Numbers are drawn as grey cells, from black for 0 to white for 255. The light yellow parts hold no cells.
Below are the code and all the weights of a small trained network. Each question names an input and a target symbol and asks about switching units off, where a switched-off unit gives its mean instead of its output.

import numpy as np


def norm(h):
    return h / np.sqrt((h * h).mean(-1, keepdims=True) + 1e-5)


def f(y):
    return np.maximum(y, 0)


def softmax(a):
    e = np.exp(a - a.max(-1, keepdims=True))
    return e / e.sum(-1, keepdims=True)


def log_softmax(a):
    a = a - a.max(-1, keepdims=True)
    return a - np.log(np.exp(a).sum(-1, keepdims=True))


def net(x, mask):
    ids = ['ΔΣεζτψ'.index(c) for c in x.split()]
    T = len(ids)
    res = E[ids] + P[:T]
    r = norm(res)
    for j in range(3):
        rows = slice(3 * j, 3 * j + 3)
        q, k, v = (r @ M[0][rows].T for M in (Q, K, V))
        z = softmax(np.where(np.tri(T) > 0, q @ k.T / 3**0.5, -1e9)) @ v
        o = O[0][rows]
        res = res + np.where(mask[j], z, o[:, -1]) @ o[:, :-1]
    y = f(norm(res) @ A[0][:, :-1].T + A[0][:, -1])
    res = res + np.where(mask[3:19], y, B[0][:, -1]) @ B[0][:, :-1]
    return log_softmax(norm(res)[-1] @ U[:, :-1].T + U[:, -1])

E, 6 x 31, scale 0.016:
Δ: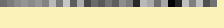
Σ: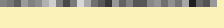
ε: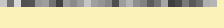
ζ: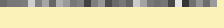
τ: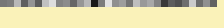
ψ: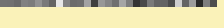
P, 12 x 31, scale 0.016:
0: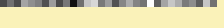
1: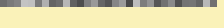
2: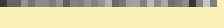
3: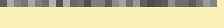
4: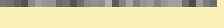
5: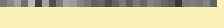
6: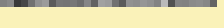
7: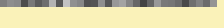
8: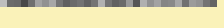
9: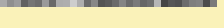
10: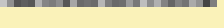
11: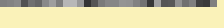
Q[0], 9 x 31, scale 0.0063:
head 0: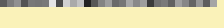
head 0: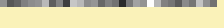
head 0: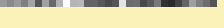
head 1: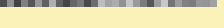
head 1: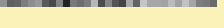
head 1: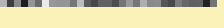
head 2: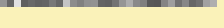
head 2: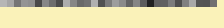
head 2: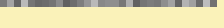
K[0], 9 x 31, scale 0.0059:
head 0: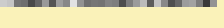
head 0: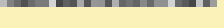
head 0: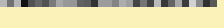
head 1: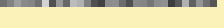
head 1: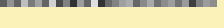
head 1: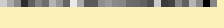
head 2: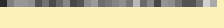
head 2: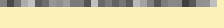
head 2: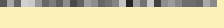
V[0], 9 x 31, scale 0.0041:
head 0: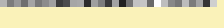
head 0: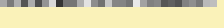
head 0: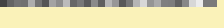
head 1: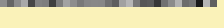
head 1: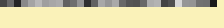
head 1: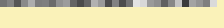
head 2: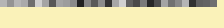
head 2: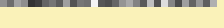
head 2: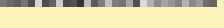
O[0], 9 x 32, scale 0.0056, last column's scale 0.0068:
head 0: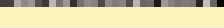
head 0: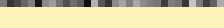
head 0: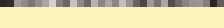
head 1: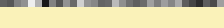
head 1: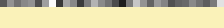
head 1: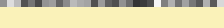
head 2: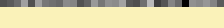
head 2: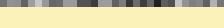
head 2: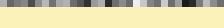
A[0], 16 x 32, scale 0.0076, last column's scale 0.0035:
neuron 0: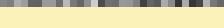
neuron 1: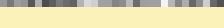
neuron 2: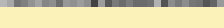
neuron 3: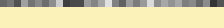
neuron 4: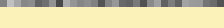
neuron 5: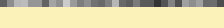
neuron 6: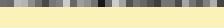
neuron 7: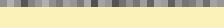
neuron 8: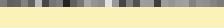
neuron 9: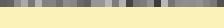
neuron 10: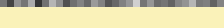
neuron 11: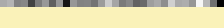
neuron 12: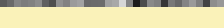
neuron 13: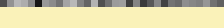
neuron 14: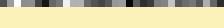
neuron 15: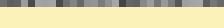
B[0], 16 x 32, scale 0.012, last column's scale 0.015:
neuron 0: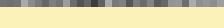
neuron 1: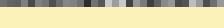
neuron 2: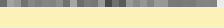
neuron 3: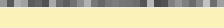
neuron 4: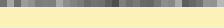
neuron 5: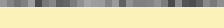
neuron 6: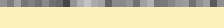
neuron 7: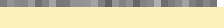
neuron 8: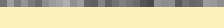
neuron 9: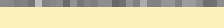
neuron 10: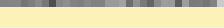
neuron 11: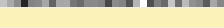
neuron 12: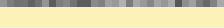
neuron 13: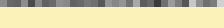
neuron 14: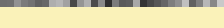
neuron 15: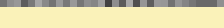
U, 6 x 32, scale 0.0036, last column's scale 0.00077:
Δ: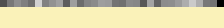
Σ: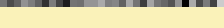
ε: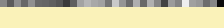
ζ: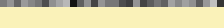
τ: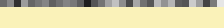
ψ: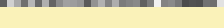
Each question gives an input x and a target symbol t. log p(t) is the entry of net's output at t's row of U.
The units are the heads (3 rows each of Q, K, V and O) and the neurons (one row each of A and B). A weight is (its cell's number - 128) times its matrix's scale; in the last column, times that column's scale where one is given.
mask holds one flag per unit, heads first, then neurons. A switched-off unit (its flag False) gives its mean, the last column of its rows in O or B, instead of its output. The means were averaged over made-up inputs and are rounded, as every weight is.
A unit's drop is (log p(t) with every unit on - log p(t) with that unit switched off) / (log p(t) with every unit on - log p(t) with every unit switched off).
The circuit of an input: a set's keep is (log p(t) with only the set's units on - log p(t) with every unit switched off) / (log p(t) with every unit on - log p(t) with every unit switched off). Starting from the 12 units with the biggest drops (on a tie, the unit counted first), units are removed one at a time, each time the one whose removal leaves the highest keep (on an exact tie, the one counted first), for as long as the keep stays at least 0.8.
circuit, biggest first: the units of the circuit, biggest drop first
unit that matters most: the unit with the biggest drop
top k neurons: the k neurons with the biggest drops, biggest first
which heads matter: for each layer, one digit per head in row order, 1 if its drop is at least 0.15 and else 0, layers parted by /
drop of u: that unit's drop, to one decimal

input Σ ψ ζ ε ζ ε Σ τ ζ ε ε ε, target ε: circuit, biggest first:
head 1; neuron 6; head 0
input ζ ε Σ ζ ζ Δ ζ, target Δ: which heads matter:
111
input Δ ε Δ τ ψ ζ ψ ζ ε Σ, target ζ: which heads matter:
100
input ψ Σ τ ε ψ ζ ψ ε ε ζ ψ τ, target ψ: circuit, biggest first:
head 0; neuron 14; neuron 13
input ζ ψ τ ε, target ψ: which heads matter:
100
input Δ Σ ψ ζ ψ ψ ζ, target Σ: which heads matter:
011
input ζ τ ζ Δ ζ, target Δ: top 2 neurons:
neuron 9; neuron 14
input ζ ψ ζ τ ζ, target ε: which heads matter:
001
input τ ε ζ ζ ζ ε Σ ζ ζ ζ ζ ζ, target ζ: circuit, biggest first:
head 0; neuron 14
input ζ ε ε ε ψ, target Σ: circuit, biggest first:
neuron 3; neuron 14
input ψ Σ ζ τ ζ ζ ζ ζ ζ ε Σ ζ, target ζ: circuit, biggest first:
neuron 14; head 0
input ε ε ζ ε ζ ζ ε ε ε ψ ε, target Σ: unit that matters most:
head 0
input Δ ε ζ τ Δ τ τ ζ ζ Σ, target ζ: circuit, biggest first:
head 0; neuron 0
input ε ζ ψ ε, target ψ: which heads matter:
110
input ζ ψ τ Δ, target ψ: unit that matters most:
head 0
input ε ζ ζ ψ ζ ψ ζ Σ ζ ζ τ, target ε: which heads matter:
101
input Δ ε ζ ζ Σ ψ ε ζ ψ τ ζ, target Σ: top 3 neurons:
neuron 3; neuron 14; neuron 12
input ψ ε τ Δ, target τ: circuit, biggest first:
head 0; neuron 12
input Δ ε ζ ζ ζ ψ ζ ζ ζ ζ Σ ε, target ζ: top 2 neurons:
neuron 14; neuron 0
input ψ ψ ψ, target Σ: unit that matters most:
head 1
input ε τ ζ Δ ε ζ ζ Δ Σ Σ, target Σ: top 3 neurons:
neuron 5; neuron 6; neuron 14
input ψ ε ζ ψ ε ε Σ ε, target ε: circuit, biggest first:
head 1; neuron 6
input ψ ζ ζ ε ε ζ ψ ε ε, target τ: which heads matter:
010
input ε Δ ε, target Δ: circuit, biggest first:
head 2; head 1; neuron 9
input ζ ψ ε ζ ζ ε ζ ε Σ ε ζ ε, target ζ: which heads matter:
100
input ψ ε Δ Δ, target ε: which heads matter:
010
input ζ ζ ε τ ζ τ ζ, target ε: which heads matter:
011
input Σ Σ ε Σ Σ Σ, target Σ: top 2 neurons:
neuron 6; neuron 5
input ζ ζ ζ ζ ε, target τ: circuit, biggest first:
neuron 1
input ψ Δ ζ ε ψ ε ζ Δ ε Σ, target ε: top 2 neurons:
neuron 6; neuron 12
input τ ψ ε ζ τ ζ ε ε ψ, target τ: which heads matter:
111
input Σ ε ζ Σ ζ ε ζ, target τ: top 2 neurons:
neuron 12; neuron 14
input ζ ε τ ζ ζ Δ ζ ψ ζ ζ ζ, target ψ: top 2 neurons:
neuron 14; neuron 13
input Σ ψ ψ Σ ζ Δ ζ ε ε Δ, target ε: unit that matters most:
head 1
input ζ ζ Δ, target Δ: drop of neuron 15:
0.0
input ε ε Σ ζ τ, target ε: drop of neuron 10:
0.1
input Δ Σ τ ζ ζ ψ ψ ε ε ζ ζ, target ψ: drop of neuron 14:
0.2
